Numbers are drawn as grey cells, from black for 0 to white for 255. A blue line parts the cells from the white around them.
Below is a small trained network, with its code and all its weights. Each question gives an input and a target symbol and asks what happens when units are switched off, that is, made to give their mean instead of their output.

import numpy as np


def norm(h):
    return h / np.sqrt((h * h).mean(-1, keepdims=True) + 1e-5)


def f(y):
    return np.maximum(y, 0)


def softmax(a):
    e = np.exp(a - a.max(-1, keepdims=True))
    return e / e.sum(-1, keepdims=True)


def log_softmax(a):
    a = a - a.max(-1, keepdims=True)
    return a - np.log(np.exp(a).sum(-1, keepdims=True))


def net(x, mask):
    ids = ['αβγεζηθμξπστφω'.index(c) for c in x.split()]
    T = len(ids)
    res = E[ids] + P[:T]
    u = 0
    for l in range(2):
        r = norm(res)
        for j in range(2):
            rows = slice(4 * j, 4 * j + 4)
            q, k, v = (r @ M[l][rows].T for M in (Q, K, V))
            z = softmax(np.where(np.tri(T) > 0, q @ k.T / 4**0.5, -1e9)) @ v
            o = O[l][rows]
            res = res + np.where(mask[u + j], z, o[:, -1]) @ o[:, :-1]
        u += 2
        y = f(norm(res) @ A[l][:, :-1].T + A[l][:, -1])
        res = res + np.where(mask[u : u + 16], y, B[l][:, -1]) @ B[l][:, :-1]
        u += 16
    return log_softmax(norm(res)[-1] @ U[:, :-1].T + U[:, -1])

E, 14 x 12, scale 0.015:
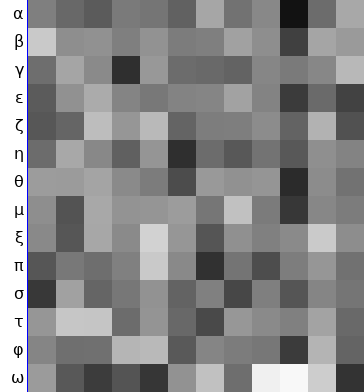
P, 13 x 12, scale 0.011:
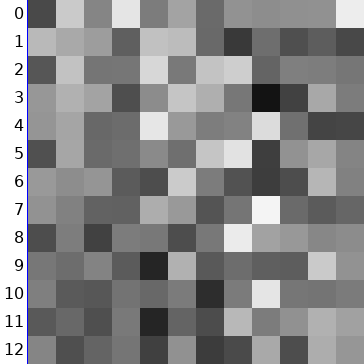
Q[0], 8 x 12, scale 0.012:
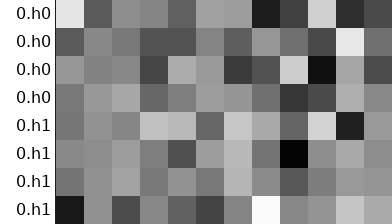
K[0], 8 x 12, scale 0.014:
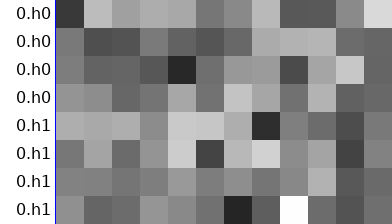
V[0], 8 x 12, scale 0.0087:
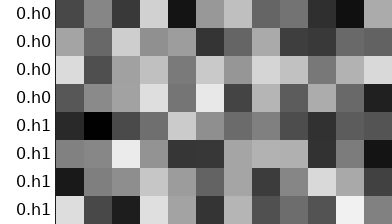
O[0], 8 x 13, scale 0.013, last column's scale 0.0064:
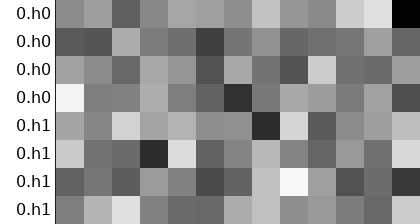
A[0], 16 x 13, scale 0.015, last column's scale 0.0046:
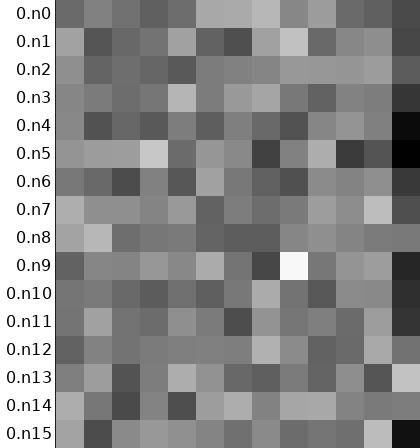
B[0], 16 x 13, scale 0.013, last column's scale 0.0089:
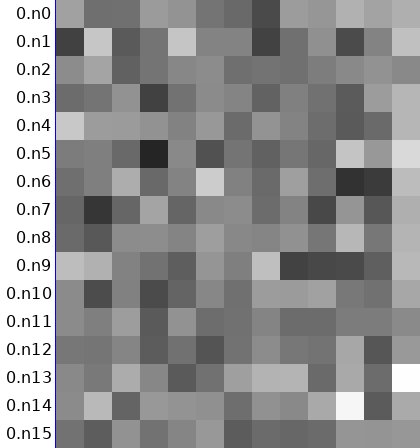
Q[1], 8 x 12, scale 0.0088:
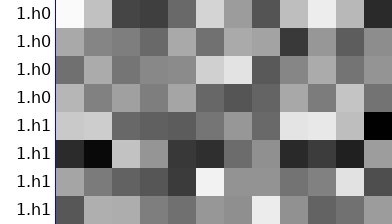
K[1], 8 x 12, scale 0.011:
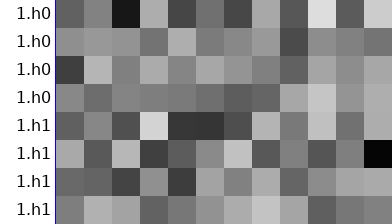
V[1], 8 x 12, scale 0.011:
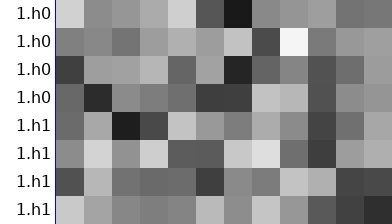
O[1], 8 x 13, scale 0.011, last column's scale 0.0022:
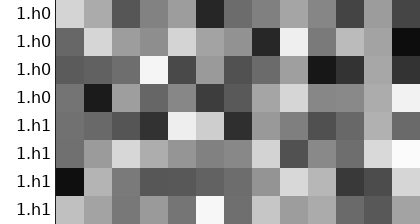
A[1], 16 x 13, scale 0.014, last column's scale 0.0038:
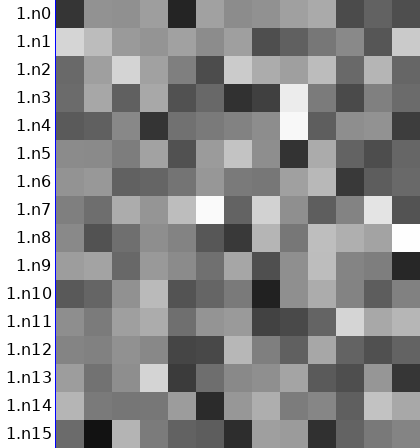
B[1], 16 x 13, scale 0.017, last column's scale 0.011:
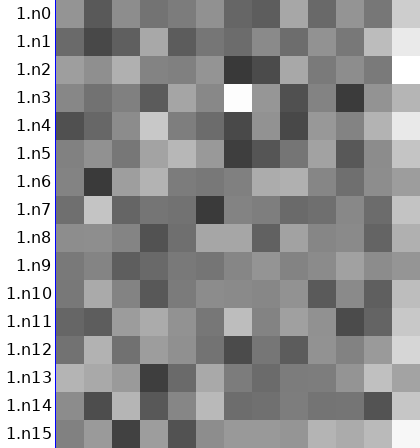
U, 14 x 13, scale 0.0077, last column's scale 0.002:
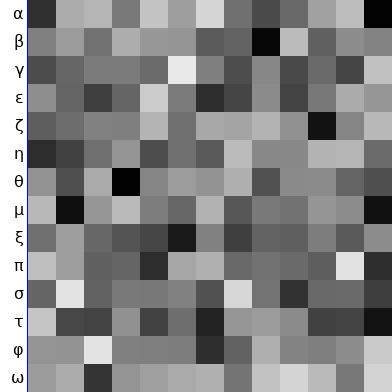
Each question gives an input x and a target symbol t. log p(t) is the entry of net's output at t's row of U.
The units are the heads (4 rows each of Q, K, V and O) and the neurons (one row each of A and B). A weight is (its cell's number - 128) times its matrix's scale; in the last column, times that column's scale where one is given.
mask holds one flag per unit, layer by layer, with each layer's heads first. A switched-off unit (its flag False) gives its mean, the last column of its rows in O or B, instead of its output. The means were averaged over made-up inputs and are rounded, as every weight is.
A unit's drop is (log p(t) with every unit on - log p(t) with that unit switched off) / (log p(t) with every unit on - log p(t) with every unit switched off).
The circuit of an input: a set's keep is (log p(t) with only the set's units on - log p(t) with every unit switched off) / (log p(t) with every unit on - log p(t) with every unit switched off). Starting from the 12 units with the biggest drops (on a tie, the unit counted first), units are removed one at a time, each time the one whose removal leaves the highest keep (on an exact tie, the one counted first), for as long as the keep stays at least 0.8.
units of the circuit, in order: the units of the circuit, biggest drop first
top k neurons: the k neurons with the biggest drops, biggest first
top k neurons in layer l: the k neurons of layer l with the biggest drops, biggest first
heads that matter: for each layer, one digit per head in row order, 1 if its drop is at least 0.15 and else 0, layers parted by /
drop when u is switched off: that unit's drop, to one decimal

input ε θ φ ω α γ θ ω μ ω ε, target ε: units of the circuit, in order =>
(1.h1 0.h0 0.h1 1.h0)
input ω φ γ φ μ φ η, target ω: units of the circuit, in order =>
(0.h0)
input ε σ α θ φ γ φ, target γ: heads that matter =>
01 / 00
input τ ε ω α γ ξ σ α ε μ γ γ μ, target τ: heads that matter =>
11 / 10
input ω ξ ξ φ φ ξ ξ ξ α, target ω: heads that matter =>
10 / 00
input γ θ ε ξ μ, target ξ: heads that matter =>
10 / 00
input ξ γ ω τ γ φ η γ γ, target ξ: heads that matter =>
11 / 01
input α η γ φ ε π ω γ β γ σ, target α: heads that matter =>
10 / 01
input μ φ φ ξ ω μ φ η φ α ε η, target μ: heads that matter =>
10 / 01
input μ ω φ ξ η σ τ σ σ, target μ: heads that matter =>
10 / 01
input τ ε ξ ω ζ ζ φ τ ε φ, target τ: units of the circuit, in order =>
(0.h1 0.h0 1.h0)
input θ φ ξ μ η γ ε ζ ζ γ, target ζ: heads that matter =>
01 / 00
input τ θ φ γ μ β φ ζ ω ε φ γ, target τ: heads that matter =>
11 / 11
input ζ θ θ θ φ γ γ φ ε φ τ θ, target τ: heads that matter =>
01 / 00
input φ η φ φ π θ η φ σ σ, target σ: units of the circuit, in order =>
(0.n9 0.h0 1.n7)
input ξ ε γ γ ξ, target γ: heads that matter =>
11 / 00
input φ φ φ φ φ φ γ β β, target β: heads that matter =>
00 / 00
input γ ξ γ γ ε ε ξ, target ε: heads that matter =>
11 / 00
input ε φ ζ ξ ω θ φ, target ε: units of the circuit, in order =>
(0.h0 0.h1 1.h1 1.h0)
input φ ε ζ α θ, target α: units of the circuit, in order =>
(0.h0)
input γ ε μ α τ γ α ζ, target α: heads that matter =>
10 / 00
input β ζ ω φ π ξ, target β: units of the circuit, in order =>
(0.h1 1.h0 0.h0 1.n5)
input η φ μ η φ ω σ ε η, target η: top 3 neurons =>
(0.n13 1.n4 1.n15)
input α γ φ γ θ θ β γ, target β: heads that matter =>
01 / 00
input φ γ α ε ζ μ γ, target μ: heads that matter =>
10 / 00
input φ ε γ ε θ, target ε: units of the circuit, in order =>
(0.h1)
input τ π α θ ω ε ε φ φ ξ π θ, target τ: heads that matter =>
11 / 11
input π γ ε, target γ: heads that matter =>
01 / 00
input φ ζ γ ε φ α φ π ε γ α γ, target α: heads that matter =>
11 / 00
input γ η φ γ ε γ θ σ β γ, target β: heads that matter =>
10 / 00
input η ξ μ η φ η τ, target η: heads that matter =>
00 / 00
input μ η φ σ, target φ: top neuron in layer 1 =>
(1.n2)
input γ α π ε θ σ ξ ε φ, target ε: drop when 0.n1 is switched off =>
0.2
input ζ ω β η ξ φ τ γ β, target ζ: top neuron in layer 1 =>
(1.n3)
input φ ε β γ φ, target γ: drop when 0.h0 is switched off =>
0.2
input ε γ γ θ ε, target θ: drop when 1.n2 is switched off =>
0.0
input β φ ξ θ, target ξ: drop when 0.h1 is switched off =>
0.1
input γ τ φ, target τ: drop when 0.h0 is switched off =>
0.1
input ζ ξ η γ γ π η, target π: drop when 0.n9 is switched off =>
0.2
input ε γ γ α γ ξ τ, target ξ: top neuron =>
(0.n5)
